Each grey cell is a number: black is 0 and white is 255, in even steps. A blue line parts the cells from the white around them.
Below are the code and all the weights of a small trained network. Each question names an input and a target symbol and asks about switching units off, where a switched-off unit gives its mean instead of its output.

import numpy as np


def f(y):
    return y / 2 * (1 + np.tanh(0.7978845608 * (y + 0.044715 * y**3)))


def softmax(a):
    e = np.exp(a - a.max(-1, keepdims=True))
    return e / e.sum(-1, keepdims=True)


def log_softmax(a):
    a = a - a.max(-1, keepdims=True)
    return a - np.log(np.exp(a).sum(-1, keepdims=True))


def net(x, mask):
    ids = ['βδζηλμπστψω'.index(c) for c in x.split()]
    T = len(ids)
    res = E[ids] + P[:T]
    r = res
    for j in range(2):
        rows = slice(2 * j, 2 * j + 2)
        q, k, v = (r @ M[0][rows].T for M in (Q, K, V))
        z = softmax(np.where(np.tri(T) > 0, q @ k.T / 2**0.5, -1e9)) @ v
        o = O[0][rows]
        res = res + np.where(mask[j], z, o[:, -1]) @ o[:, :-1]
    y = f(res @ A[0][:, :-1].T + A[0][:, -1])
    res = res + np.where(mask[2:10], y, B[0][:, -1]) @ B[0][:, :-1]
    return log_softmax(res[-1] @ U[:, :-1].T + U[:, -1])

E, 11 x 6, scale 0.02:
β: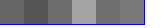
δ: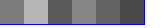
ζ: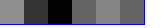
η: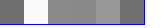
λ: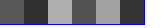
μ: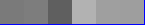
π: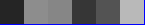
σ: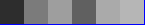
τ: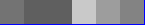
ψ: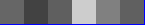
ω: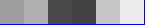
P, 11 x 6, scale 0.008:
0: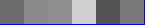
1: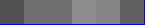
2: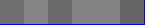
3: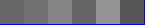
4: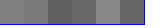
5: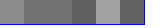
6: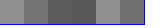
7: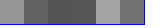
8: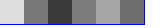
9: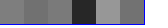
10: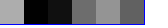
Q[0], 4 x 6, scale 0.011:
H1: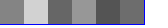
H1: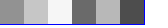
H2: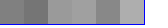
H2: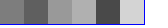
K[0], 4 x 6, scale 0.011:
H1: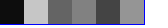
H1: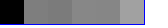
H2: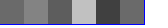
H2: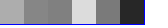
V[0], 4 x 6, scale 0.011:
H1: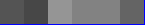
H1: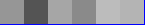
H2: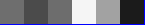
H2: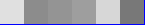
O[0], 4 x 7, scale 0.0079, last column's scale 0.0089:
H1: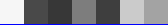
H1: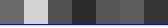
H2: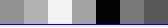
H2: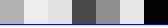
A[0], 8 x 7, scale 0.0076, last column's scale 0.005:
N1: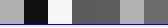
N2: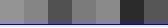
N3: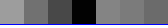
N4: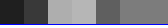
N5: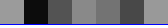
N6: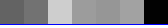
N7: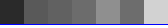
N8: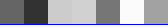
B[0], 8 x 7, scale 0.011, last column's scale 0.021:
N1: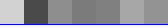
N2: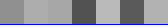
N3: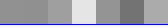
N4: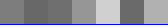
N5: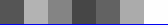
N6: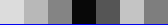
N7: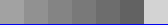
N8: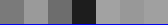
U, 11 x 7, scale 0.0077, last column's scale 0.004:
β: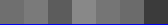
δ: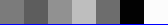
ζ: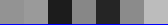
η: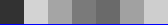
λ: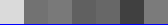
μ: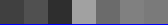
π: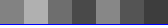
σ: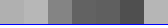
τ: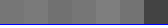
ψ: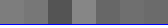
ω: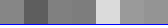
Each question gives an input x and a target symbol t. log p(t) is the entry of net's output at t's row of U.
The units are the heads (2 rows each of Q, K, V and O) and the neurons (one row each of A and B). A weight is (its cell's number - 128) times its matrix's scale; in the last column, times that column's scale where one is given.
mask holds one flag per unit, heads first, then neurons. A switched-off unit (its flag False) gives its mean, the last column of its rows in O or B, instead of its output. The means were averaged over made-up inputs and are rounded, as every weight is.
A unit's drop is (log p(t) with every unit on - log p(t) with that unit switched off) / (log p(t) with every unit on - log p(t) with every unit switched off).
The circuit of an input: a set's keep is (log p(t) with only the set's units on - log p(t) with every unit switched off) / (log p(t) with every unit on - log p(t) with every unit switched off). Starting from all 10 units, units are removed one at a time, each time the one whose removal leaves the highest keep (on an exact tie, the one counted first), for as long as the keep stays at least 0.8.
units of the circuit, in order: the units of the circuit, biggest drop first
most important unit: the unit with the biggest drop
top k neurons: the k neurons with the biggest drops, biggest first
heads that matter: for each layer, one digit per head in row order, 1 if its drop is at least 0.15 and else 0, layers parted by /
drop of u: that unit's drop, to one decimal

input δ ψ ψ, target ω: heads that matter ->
11
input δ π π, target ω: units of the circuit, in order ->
[H1 N4]
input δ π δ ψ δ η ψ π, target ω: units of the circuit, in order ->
[N5 H1 N4]
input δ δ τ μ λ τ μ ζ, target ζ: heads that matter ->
01
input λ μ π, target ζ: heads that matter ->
10
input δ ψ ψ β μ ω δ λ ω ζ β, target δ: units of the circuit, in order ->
[H1 N5 H2]
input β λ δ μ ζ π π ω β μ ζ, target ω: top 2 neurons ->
[N3 N2]
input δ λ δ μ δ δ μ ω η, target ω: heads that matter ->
01
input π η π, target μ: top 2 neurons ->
[N2 N5]
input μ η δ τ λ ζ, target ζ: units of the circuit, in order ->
[H2 N4 N2 H1]
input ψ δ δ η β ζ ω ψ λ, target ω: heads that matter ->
01
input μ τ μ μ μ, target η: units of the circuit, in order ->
[H2]
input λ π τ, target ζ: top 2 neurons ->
[N2 N3]
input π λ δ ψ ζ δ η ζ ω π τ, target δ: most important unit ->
H1
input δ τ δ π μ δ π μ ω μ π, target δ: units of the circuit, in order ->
[N5 H1 N8]
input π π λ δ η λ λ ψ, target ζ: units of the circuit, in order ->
[H1 N5]
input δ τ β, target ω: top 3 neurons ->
[N4 N8 N7]
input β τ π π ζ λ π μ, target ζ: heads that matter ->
10
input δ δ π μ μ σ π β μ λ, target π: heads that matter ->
01
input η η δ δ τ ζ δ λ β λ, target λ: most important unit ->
N1
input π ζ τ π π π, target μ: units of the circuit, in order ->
[N2 H2]
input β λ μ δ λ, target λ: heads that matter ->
11
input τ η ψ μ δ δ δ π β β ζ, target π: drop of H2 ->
0.6
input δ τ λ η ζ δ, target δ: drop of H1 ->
0.3
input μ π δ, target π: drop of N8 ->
-0.1
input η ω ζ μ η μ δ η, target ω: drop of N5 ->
0.5
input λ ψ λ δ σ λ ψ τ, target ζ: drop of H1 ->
0.8
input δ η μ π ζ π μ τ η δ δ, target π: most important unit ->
N5
